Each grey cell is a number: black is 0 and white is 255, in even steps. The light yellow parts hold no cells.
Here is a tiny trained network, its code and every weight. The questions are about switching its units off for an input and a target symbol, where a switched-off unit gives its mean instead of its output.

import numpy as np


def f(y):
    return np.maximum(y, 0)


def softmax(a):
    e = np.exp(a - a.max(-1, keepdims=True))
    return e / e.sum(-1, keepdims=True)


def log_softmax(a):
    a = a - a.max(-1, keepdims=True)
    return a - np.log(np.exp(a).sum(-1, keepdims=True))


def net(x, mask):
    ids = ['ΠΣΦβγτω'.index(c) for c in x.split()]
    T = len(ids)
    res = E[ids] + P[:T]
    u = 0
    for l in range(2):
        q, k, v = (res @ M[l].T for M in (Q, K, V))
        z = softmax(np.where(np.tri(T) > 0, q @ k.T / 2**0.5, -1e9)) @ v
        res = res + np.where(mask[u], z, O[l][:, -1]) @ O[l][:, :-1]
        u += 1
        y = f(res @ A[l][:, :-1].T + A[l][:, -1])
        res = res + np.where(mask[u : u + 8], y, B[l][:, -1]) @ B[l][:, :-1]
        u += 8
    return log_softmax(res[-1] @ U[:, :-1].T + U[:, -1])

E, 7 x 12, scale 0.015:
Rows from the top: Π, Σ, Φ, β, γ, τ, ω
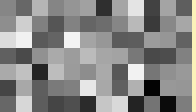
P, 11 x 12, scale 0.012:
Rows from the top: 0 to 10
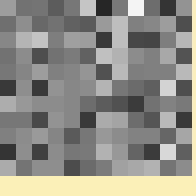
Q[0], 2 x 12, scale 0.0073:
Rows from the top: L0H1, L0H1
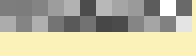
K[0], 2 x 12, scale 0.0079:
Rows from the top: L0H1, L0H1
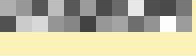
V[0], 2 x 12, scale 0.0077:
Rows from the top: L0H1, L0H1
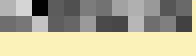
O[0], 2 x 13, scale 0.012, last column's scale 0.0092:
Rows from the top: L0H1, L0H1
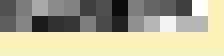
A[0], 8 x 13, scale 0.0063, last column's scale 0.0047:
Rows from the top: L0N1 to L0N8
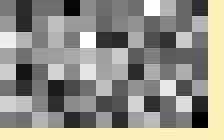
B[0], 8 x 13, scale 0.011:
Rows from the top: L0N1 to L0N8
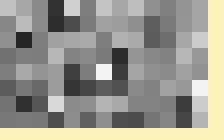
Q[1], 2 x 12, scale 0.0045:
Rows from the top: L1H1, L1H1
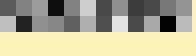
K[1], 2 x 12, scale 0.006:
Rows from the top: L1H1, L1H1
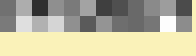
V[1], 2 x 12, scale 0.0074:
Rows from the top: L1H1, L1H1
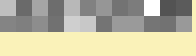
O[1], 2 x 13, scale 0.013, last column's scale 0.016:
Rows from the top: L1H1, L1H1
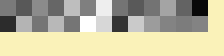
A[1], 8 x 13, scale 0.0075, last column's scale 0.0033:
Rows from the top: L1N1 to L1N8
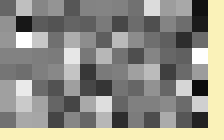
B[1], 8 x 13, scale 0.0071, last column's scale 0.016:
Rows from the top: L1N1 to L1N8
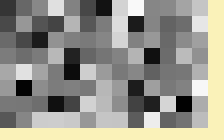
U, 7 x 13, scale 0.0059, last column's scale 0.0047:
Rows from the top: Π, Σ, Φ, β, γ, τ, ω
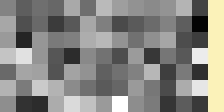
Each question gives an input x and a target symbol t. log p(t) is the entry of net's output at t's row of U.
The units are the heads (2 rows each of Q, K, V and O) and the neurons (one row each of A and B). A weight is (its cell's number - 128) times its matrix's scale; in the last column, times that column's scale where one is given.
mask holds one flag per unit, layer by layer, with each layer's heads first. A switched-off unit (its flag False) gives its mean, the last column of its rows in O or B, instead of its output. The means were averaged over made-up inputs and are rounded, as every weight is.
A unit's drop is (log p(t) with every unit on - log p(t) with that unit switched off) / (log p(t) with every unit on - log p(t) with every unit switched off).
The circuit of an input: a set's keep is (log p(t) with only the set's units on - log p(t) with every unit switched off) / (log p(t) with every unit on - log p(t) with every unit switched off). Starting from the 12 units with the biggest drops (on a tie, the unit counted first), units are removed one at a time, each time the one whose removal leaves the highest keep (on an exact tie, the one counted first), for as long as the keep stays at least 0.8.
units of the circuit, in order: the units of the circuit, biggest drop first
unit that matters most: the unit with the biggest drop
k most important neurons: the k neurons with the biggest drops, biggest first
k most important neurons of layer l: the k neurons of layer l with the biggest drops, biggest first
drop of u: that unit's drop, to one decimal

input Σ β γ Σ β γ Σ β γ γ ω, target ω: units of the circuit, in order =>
(L0H1)
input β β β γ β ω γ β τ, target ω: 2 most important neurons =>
(L0N6; L0N3)
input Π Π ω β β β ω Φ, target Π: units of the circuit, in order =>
(L0H1; L0N1; L1N1)
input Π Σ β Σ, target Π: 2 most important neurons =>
(L0N6; L0N1)
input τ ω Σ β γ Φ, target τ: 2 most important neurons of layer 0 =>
(L0N3; L0N6)
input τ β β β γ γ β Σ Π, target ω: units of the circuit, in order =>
(L0H1; L0N6)
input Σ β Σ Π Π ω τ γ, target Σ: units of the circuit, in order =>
(L0H1; L1H1; L1N6; L0N8)
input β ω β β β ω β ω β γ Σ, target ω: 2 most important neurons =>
(L1N3; L0N6)
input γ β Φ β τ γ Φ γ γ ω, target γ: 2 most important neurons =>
(L1N8; L0N3)
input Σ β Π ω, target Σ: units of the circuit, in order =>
(L0H1; L1N6; L1H1; L1N8)
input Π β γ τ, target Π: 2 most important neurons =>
(L0N6; L0N1)
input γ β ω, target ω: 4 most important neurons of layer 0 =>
(L0N6; L0N7; L0N3; L0N5)
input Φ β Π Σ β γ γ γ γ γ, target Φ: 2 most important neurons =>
(L0N3; L1N8)
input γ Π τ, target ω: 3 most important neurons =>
(L0N7; L0N8; L1N5)
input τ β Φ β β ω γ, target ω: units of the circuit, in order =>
(L0N3)
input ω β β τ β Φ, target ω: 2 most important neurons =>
(L1N3; L1N8)
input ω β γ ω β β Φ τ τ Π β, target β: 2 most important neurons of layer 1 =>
(L1N7; L1N6)
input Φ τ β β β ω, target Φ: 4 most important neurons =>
(L1N8; L0N3; L0N6; L1N7)
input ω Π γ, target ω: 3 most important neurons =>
(L0N6; L0N7; L0N3)
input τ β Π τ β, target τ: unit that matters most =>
L0N5
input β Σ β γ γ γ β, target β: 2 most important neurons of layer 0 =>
(L0N5; L0N4)
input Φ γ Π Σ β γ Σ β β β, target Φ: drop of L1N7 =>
0.2
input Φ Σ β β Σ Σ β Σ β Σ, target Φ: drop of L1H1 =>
1.2
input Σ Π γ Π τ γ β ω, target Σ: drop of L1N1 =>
0.0
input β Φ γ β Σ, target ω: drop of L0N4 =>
0.1
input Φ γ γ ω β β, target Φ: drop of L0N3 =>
1.0
